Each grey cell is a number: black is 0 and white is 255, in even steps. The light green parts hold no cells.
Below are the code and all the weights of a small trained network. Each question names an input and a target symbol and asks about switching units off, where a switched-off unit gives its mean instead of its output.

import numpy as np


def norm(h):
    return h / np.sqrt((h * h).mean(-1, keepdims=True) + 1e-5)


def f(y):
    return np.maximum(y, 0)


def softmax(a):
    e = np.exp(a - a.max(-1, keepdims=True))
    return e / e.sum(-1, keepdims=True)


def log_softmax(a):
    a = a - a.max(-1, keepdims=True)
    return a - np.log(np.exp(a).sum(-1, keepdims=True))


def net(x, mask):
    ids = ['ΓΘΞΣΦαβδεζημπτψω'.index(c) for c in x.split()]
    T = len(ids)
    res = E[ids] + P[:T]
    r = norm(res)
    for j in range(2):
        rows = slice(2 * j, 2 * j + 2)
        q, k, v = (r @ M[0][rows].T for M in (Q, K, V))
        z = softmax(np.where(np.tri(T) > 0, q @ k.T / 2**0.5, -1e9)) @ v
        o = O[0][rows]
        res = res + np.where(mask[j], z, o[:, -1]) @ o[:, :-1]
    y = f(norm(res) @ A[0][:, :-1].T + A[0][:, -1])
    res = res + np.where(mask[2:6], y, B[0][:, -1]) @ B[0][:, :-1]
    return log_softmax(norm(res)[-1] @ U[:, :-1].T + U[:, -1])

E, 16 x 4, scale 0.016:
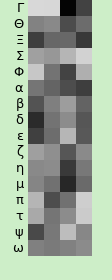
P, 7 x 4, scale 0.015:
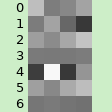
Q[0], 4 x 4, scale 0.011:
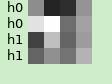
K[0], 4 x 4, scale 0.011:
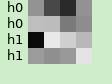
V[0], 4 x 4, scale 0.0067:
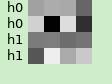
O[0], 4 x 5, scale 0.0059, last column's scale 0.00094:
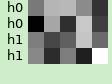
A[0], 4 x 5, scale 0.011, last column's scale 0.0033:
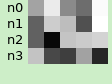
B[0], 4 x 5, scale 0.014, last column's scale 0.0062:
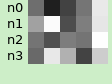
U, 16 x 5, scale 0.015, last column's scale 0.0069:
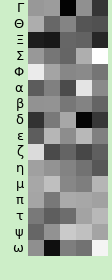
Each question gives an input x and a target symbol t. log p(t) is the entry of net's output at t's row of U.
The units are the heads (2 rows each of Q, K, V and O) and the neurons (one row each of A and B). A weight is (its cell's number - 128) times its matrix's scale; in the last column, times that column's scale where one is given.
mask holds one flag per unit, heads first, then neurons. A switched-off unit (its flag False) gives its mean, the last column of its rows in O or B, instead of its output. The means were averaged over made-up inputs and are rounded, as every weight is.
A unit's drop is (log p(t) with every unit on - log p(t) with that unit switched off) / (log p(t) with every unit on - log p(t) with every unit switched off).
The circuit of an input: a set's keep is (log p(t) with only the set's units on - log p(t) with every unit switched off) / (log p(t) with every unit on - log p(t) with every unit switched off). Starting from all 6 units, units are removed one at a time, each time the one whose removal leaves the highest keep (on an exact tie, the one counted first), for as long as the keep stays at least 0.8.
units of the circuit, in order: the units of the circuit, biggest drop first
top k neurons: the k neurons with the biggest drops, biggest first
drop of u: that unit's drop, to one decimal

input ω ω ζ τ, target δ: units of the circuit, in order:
n3, n1
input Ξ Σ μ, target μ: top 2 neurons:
n3, n0
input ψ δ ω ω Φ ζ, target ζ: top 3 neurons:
n1, n0, n3
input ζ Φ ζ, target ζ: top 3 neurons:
n0, n1, n3
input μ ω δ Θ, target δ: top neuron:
n1
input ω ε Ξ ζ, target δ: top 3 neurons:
n3, n1, n0
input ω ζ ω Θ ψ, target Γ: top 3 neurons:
n1, n0, n3
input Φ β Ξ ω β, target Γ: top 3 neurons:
n1, n0, n3
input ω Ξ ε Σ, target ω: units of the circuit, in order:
n2, h1
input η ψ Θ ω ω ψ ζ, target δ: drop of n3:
0.7
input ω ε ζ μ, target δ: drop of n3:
0.8
